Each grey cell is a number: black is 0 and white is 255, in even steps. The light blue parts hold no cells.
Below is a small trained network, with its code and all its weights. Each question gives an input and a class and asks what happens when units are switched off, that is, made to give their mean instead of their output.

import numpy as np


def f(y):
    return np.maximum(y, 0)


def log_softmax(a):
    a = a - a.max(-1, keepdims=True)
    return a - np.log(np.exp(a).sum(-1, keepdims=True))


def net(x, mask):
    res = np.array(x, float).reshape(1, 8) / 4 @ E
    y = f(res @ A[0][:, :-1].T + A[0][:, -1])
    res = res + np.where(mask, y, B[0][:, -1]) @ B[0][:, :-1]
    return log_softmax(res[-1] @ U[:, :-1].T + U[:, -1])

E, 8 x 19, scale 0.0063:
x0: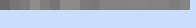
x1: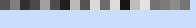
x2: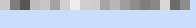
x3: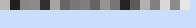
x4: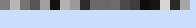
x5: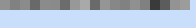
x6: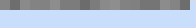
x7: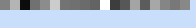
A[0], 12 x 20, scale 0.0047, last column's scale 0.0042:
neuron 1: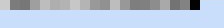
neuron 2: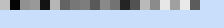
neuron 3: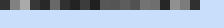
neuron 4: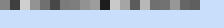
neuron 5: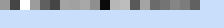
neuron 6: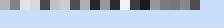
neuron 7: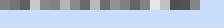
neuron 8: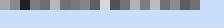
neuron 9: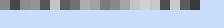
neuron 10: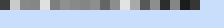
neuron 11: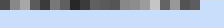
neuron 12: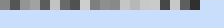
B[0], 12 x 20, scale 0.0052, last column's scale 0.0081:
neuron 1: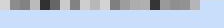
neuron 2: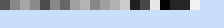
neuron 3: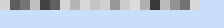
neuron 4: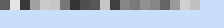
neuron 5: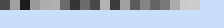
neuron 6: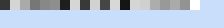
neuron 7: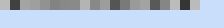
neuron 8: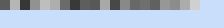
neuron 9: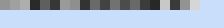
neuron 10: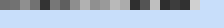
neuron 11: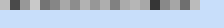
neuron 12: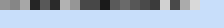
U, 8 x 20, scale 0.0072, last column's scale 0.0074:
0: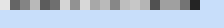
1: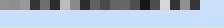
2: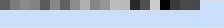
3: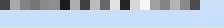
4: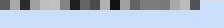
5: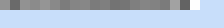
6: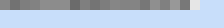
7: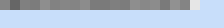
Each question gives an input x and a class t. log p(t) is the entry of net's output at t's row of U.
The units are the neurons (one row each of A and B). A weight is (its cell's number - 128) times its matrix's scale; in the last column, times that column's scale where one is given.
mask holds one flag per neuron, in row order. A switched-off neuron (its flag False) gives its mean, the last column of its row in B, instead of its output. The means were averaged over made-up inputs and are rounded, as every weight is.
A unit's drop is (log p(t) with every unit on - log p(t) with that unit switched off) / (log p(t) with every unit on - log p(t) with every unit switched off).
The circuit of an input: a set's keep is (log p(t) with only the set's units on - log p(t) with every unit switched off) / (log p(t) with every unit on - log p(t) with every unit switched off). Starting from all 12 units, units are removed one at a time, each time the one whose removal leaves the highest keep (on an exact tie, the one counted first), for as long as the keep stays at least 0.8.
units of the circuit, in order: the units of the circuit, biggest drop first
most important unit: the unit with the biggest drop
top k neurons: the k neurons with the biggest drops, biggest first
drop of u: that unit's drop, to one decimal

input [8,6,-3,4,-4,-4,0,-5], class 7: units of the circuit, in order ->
(neuron 6)
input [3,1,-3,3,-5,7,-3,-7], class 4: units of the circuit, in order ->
(neuron 4; neuron 5)
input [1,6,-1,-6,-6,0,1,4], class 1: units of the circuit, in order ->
(neuron 9; neuron 12; neuron 6)
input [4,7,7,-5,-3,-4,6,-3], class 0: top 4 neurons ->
(neuron 6; neuron 1; neuron 7; neuron 2)
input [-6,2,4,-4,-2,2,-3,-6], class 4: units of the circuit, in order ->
(neuron 5; neuron 4)
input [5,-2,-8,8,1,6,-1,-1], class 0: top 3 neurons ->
(neuron 3; neuron 11; neuron 10)
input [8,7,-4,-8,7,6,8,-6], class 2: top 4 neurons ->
(neuron 10; neuron 6; neuron 12; neuron 9)
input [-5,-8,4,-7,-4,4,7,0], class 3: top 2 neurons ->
(neuron 6; neuron 2)
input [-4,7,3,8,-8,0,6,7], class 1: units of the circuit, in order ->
(neuron 9; neuron 12)
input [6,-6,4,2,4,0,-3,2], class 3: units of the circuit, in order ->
(neuron 6; neuron 12)
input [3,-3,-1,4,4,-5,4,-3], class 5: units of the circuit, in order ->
(neuron 12; neuron 9)
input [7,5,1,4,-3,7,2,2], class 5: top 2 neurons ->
(neuron 6; neuron 10)
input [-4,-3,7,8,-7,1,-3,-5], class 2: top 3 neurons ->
(neuron 2; neuron 3; neuron 11)
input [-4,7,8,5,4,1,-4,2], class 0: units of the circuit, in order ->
(neuron 1)
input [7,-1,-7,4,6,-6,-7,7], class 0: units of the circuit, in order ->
(neuron 3; neuron 11)
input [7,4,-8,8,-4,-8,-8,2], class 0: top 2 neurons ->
(neuron 3; neuron 11)
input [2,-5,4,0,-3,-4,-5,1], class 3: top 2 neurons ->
(neuron 6; neuron 3)
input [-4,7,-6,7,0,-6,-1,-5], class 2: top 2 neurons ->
(neuron 2; neuron 6)
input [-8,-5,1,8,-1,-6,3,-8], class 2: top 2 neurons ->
(neuron 2; neuron 8)
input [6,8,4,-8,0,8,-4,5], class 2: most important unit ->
neuron 10
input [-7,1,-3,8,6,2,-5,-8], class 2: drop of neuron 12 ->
0.1
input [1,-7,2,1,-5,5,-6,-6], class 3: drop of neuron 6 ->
1.2
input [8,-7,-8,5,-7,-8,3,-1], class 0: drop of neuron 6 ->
-0.1
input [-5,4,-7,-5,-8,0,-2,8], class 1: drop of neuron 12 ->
0.5
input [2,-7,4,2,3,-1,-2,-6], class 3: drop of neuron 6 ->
0.9
